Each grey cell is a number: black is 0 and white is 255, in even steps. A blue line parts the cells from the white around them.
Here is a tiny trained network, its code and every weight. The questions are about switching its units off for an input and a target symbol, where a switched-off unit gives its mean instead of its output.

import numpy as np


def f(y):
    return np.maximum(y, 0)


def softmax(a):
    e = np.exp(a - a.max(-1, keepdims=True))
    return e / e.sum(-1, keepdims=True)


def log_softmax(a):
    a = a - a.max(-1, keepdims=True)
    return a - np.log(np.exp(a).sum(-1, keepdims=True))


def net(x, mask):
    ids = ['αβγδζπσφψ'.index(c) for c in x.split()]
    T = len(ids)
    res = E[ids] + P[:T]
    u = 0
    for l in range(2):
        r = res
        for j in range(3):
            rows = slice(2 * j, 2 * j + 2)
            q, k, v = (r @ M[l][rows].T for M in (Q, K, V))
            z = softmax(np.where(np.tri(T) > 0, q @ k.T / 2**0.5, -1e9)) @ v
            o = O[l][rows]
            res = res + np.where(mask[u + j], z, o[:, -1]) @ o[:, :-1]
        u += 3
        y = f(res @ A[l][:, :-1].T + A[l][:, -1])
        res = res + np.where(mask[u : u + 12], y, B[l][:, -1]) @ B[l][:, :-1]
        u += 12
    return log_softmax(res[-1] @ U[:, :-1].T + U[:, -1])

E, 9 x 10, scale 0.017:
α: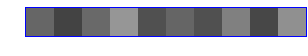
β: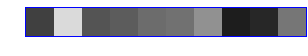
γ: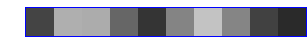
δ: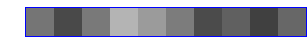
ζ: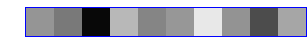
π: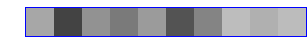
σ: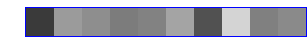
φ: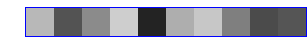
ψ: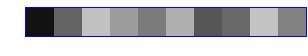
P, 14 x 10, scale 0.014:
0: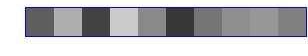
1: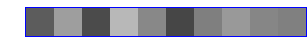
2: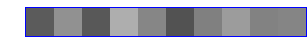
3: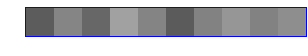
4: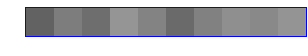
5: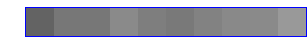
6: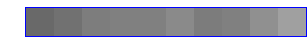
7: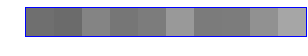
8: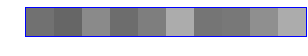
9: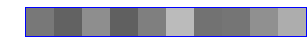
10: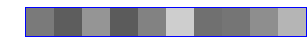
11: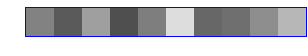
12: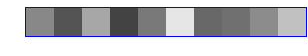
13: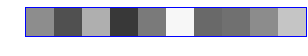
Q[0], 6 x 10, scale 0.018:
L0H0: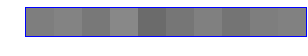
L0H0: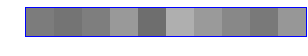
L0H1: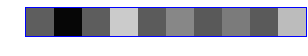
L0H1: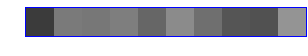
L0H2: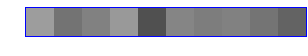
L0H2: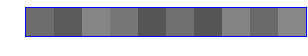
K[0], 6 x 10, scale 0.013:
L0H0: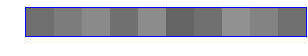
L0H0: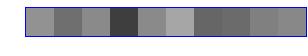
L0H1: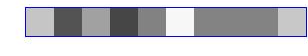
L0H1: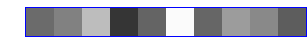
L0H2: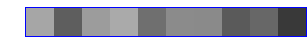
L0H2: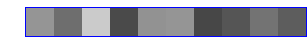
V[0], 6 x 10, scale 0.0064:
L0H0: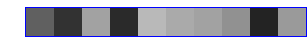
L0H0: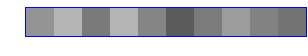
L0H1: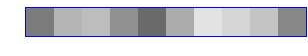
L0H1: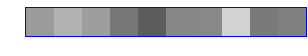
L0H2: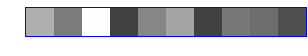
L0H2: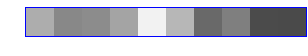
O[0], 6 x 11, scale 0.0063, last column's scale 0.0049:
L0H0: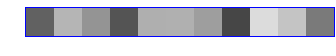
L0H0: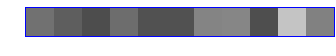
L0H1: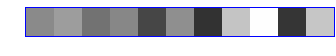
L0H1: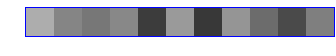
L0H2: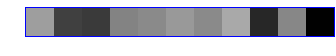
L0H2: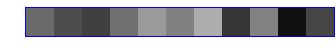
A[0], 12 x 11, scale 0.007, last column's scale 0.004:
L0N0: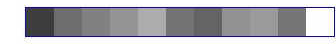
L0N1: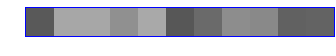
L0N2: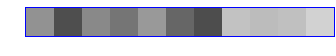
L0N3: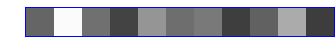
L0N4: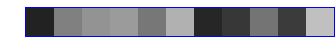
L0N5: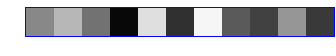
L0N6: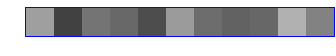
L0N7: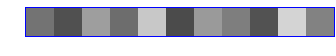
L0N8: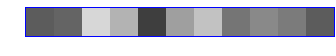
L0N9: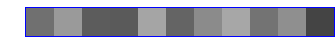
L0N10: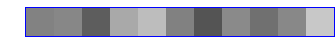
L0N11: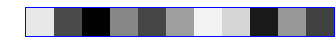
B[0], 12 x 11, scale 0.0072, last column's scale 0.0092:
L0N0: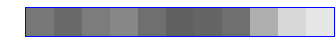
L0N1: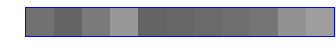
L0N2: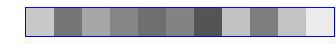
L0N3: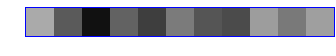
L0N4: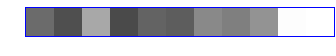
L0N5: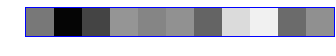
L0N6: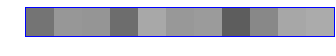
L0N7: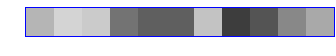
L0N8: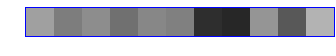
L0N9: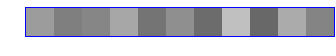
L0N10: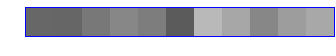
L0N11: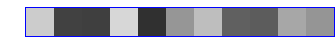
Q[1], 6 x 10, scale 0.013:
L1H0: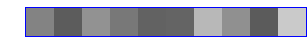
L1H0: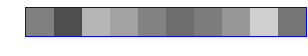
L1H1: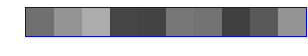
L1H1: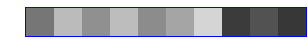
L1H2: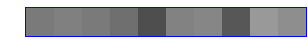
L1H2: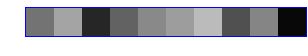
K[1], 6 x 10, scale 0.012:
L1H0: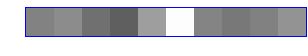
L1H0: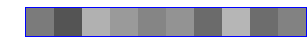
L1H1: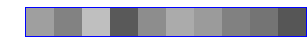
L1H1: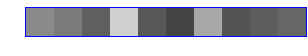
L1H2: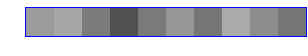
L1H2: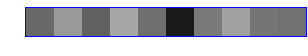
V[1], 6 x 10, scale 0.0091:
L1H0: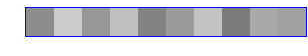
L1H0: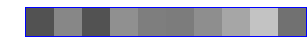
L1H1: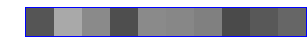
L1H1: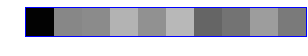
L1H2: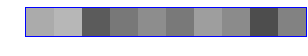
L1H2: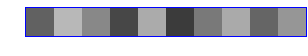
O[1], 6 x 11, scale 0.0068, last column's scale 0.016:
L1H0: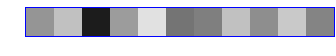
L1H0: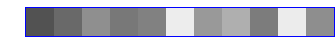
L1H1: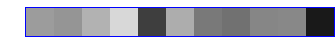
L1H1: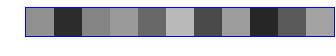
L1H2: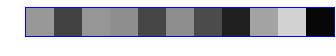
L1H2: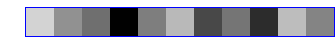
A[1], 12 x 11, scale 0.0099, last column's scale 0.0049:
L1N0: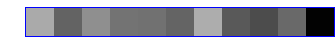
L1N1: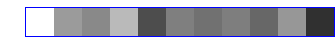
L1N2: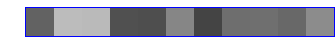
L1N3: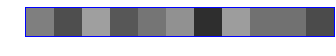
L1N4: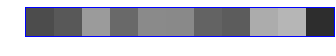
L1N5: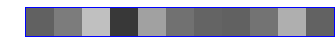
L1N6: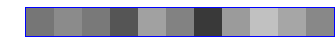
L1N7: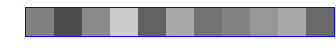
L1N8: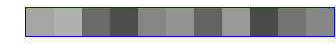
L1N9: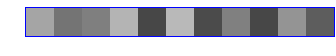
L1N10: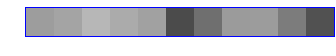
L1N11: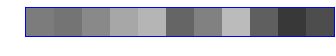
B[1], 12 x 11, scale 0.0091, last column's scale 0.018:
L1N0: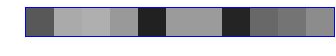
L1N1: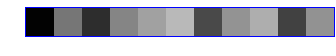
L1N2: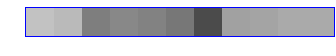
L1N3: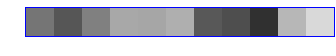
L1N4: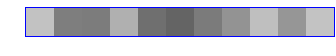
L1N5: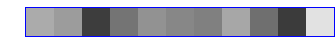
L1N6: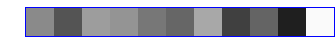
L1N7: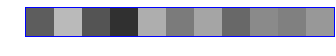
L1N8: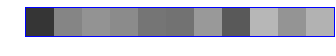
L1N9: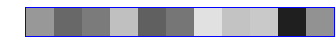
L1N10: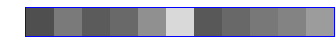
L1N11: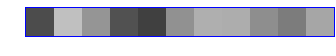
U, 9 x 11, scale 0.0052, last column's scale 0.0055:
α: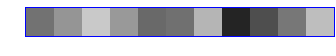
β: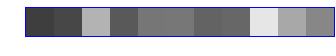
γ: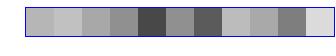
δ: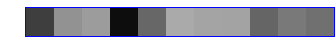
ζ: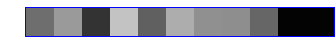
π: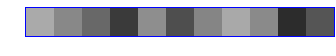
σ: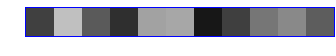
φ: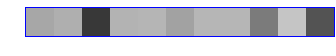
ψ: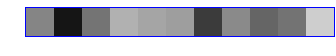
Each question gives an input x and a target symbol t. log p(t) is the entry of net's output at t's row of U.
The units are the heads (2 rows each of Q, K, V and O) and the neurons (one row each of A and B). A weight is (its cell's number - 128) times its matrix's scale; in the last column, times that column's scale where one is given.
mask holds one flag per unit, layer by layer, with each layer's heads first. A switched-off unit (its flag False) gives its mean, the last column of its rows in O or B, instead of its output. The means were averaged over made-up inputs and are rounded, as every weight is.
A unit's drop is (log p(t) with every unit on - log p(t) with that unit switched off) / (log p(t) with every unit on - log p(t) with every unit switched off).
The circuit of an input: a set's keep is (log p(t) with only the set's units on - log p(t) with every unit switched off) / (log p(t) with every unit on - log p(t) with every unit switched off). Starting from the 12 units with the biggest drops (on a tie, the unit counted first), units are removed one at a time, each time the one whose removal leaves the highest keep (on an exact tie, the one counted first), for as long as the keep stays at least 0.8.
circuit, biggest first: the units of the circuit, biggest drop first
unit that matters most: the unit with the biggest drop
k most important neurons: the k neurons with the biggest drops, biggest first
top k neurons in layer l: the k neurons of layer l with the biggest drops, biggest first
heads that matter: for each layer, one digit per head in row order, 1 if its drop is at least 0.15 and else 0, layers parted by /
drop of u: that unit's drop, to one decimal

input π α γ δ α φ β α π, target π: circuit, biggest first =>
L1H1, L1N6, L1N5
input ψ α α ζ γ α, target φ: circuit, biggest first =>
L1H0, L0H1, L0H2
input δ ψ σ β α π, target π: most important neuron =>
L0N2
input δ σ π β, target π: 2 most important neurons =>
L0N2, L1N5
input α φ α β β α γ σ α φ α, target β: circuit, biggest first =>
L1H2, L1N5, L0N11
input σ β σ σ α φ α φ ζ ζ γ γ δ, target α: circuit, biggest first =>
L0H2, L0H1, L1N0, L1H0
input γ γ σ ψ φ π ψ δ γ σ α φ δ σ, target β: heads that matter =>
001 / 001
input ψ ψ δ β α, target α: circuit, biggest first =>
L0H1, L0N7
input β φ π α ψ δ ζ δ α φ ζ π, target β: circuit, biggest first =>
L1H2, L0N8, L1N5
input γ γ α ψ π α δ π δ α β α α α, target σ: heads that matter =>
110 / 110
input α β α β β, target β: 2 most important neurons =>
L0N5, L0N3
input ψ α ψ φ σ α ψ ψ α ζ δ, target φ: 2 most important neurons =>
L0N7, L1N6
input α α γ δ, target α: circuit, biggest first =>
L0H1, L0N7
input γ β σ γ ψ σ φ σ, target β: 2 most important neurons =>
L1N5, L0N11
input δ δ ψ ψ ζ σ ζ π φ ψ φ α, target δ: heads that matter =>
001 / 111
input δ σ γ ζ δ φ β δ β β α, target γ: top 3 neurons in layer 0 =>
L0N7, L0N3, L0N11
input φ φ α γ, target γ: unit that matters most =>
L1N2
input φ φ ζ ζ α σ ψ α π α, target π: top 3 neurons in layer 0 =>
L0N2, L0N6, L0N1
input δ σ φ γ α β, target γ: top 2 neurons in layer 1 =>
L1N2, L1N9
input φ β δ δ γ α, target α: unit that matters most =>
L0H1
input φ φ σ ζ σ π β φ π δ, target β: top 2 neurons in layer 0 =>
L0N8, L0N10
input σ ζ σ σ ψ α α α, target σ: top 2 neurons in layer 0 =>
L0N7, L0N6
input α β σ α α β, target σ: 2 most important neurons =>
L0N3, L0N2
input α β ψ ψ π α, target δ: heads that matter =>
000 / 001
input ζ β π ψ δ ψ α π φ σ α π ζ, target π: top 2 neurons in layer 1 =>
L1N3, L1N6
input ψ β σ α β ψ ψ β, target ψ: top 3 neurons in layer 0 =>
L0N3, L0N5, L0N7
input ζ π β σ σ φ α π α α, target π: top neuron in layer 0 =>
L0N2
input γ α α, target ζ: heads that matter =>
111 / 011
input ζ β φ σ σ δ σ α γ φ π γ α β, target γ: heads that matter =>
010 / 010
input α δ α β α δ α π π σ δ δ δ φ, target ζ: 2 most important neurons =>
L0N11, L1N1
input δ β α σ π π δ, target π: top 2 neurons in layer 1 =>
L1N3, L1N5
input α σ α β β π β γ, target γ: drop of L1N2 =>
0.3
